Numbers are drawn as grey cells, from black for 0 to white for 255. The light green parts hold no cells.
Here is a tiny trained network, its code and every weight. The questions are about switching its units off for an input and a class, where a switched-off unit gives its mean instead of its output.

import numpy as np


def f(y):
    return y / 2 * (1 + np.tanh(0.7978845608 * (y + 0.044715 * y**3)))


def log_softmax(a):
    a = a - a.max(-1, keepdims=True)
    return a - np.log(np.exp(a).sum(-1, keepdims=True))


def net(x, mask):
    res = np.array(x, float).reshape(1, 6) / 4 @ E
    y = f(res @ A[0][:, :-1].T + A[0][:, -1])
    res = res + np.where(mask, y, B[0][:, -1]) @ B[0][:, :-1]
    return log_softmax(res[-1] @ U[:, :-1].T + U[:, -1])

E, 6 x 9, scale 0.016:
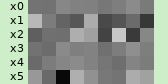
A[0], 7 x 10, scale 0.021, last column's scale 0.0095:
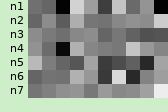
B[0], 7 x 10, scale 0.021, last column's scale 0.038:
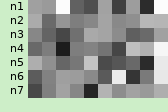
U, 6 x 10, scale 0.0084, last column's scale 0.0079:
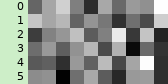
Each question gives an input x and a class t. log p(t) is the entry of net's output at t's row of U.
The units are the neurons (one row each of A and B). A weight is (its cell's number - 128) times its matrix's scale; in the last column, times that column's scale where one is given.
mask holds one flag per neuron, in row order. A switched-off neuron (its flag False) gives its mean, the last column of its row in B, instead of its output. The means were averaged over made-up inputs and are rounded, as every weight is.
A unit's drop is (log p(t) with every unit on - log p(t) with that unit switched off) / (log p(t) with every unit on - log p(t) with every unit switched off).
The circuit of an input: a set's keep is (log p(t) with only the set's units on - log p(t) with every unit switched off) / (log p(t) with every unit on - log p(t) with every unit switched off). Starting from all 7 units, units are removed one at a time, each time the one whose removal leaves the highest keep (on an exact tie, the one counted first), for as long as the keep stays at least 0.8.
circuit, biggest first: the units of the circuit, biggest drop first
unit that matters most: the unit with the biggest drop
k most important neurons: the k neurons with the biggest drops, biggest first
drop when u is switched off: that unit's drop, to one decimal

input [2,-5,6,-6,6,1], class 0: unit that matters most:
n1
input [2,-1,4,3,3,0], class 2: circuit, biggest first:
[n6; n5]
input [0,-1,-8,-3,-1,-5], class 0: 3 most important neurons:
[n4; n5; n6]
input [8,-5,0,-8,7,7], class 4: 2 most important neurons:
[n4; n6]
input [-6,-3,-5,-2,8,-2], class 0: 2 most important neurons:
[n4; n6]
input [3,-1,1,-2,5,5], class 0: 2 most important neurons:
[n1; n5]
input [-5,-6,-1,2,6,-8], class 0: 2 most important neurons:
[n6; n4]
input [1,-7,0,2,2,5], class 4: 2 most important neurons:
[n4; n6]
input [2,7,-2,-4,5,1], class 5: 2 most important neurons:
[n1; n6]
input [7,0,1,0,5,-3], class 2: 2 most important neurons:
[n1; n5]
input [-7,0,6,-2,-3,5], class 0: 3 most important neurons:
[n1; n5; n6]
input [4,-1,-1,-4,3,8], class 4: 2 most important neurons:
[n4; n5]
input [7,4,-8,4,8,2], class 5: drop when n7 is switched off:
0.0
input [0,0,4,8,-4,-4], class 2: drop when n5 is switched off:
0.5
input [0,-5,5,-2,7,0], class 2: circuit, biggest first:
[n6]
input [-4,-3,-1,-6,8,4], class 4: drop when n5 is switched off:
0.1
